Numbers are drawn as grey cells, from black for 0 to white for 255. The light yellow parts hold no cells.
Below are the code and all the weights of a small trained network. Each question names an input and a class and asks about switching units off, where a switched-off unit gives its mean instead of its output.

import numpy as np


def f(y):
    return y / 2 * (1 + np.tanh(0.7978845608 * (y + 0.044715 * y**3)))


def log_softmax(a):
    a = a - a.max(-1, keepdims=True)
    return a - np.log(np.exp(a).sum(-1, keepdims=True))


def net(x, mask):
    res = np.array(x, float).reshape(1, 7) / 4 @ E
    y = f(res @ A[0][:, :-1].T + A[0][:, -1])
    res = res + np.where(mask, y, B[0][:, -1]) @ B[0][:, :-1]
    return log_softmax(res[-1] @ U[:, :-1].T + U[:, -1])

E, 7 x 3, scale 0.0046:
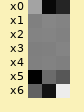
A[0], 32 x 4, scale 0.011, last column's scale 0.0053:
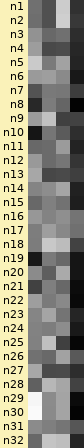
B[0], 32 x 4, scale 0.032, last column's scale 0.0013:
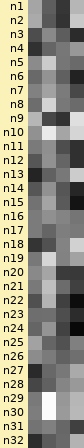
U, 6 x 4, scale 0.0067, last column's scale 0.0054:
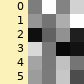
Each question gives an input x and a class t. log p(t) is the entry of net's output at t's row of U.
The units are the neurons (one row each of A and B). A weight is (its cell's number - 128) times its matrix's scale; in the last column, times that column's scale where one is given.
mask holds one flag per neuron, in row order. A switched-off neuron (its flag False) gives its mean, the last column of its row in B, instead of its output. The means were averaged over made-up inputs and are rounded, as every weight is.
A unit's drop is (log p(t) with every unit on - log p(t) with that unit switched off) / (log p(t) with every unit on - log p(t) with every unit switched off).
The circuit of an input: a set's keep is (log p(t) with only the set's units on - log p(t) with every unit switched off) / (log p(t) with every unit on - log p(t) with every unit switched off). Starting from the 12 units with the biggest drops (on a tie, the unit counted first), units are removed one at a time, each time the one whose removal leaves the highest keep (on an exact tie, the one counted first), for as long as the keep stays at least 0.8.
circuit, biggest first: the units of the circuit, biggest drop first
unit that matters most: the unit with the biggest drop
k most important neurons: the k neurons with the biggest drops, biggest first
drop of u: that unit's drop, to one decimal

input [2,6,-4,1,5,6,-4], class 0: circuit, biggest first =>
n10; n19
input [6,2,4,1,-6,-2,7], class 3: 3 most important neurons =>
n2; n1; n20
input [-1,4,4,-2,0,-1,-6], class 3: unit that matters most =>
n9
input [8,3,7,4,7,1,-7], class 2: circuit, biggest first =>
n13; n27
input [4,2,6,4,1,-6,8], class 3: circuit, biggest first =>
n2; n1
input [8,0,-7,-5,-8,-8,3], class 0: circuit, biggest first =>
n30; n29
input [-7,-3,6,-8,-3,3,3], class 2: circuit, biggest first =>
n32; n18
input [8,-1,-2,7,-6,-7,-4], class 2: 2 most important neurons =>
n13; n27
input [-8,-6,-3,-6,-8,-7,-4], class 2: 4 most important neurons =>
n18; n32; n28; n10
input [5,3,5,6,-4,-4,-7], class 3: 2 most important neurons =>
n9; n25
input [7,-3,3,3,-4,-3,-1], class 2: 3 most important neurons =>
n13; n27; n4
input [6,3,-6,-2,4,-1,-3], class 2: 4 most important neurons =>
n13; n27; n4; n10
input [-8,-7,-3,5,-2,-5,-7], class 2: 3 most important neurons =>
n18; n32; n28
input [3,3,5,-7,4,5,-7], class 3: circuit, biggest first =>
n9
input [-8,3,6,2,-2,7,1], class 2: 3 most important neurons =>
n32; n18; n28
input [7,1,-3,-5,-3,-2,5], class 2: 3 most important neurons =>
n13; n27; n4
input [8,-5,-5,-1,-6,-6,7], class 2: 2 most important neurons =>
n13; n27
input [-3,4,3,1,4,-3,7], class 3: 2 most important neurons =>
n2; n1
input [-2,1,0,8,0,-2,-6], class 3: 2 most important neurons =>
n9; n25
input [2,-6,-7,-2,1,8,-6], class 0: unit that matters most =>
n10
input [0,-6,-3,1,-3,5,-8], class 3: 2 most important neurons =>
n9; n25
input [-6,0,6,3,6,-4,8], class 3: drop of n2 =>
0.4
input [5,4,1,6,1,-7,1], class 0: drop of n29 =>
0.2
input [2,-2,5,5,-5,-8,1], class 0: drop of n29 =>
0.1
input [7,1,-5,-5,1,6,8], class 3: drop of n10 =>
-0.1
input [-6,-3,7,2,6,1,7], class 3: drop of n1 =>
0.4
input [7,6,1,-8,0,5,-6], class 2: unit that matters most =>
n13
